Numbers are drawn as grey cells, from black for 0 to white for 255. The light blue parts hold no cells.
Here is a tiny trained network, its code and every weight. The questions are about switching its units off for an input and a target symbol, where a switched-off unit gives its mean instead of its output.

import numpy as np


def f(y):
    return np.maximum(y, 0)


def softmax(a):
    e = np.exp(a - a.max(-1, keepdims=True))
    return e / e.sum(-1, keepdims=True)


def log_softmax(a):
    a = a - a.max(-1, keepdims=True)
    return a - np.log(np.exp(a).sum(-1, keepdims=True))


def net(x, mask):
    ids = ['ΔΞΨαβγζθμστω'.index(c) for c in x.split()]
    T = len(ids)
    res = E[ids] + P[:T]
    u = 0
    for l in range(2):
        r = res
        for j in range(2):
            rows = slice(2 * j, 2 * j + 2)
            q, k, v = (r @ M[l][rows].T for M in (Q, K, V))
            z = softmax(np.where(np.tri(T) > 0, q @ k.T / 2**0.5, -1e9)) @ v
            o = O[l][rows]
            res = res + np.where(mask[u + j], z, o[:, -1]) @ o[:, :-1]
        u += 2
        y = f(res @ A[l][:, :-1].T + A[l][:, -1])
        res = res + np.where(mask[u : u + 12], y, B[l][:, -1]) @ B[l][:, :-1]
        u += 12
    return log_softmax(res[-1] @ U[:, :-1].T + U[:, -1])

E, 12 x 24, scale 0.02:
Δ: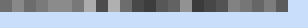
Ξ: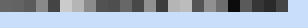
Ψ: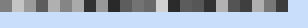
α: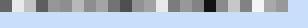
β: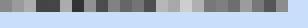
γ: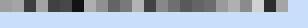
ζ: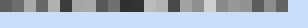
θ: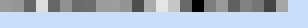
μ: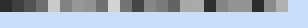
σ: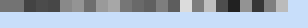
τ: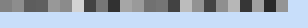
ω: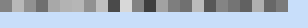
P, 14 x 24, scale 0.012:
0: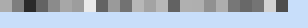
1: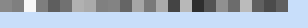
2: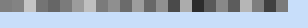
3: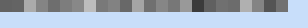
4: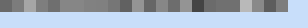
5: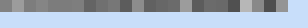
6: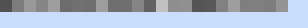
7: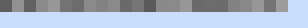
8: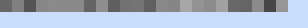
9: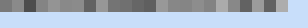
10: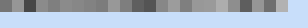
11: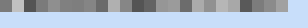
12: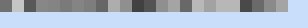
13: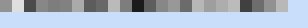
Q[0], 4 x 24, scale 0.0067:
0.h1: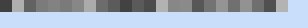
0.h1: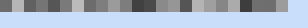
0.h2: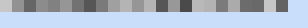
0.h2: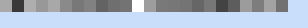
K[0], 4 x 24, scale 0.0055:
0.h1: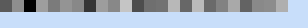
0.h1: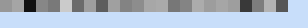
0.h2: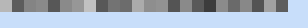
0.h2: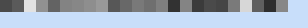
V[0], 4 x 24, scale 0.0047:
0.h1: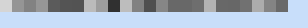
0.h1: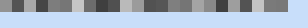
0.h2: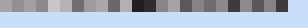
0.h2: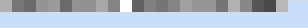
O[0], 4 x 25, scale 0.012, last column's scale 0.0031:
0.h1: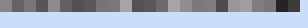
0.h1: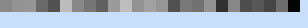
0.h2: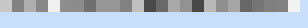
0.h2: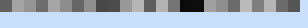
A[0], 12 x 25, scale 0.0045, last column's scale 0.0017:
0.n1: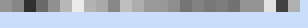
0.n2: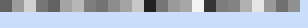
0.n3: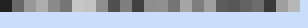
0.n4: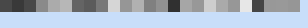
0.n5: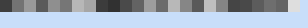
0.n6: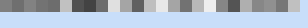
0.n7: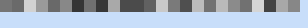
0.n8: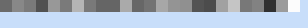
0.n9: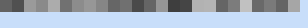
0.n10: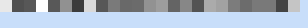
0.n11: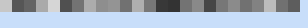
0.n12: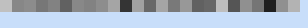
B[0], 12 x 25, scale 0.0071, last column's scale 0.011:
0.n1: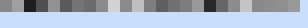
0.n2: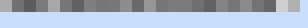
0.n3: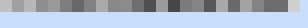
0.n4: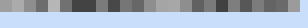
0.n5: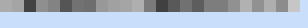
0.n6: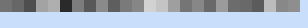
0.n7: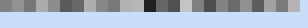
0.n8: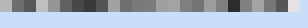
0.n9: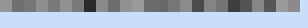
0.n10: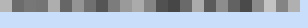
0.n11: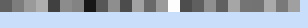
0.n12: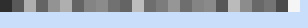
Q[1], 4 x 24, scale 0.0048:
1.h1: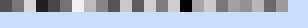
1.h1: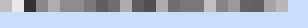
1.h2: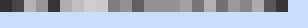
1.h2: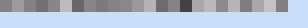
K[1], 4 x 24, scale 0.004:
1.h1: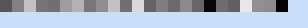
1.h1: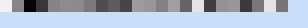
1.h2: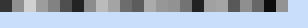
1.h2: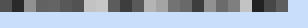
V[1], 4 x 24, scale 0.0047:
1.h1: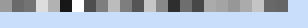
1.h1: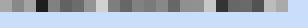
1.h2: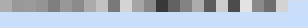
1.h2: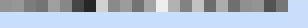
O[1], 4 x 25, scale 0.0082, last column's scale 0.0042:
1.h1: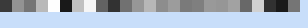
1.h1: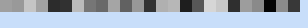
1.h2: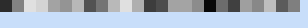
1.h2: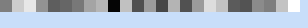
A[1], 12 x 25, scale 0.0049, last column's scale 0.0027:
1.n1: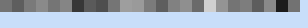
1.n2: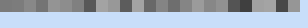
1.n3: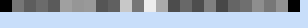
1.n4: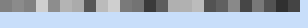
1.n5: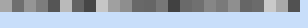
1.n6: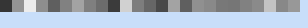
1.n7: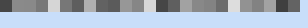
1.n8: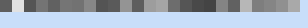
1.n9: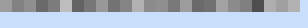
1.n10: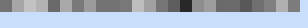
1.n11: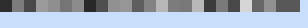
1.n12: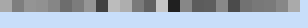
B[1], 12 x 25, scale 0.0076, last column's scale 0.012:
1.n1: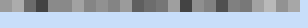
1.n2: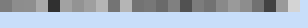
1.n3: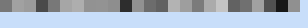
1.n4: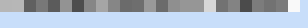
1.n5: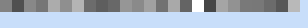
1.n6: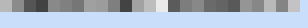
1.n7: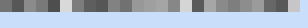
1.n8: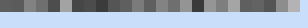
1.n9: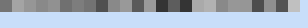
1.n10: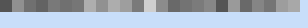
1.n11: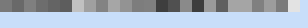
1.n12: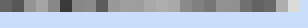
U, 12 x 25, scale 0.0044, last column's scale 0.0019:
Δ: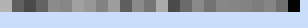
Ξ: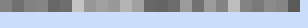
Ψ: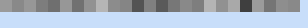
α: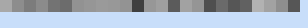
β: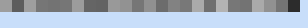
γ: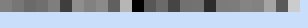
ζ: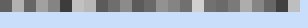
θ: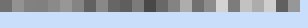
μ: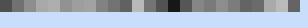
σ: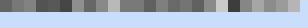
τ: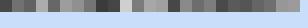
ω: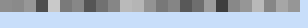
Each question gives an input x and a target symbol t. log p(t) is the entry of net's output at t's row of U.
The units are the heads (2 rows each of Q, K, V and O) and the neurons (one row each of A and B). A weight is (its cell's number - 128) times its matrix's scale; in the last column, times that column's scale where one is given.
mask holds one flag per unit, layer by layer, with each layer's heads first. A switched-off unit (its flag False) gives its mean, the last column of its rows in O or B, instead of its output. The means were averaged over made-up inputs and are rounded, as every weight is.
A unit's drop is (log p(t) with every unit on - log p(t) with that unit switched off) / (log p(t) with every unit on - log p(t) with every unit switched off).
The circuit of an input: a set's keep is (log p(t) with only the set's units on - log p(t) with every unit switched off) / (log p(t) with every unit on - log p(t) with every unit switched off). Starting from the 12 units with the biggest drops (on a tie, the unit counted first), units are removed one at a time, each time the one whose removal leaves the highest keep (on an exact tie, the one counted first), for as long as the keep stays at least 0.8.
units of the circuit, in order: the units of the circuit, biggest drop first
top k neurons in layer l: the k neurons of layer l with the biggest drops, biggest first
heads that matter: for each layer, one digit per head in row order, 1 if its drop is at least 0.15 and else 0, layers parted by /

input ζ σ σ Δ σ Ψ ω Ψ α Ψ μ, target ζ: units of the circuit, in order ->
1.h1
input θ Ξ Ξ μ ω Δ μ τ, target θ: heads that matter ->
10 / 10
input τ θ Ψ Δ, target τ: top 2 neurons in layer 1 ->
1.n7, 1.n11
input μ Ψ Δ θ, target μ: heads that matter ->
10 / 00
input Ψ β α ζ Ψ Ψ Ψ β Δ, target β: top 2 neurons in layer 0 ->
0.n2, 0.n3
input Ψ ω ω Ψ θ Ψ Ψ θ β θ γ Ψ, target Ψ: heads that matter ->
01 / 01
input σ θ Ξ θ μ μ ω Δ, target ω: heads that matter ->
01 / 00
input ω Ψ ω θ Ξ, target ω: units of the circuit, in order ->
0.h2, 1.n1, 0.h1
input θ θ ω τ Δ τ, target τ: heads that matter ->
01 / 10
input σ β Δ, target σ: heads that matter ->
00 / 10
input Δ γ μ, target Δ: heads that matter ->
00 / 01
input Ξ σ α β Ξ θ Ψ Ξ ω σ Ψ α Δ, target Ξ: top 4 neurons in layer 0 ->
0.n10, 0.n5, 0.n12, 0.n8
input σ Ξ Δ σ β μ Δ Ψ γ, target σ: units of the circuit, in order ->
0.n4, 1.h1
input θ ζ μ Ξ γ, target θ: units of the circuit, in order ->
0.h1, 1.h1, 1.n7
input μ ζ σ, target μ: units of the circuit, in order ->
0.h1
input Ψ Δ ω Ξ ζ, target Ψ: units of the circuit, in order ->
1.h2, 0.h2, 0.n11
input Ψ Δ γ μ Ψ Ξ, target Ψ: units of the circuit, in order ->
0.h2, 1.h2
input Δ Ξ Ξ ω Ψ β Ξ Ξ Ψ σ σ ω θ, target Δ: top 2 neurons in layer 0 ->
0.n10, 0.n11
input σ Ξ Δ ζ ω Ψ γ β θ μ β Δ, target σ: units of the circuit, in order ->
1.h1, 0.n4
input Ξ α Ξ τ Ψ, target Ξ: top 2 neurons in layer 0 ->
0.n10, 0.n5
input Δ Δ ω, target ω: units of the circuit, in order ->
0.h2
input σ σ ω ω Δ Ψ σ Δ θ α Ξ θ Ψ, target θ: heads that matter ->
10 / 00
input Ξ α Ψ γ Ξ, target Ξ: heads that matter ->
00 / 01
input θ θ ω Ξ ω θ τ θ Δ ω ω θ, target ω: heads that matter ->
01 / 00
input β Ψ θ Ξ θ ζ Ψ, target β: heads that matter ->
01 / 10
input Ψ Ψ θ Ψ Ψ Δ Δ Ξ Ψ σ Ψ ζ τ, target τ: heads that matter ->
00 / 00
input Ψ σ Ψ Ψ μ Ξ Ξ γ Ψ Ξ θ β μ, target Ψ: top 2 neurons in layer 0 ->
0.n4, 0.n11
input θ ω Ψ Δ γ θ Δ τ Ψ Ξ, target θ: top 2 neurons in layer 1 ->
1.n7, 1.n12
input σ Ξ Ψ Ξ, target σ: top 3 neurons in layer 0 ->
0.n5, 0.n3, 0.n4
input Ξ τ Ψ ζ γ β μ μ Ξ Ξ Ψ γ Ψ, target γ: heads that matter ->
11 / 10
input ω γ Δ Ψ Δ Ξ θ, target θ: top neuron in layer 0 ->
0.n1
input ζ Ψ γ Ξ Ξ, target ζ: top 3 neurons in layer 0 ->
0.n5, 0.n12, 0.n3
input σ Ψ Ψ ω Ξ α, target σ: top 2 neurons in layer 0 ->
0.n4, 0.n8
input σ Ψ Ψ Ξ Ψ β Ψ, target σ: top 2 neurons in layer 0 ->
0.n7, 0.n4
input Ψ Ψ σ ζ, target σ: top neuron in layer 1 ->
1.n4
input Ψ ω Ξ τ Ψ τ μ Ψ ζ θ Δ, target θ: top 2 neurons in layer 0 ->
0.n3, 0.n2
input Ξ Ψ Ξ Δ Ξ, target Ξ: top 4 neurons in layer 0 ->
0.n5, 0.n10, 0.n3, 0.n8
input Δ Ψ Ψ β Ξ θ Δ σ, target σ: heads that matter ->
10 / 10
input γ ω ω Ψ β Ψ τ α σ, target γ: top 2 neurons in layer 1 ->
1.n7, 1.n4
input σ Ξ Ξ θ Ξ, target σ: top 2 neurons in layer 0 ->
0.n5, 0.n4
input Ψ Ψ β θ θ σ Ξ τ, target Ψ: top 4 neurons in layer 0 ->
0.n11, 0.n7, 0.n5, 0.n10
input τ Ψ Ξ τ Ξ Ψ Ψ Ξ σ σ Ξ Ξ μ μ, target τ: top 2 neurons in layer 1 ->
1.n8, 1.n12
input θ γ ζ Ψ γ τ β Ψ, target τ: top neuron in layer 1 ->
1.n7
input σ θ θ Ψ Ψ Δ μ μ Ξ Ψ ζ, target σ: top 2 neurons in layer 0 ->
0.n4, 0.n3
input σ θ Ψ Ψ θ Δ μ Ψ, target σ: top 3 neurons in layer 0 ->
0.n7, 0.n4, 0.n6
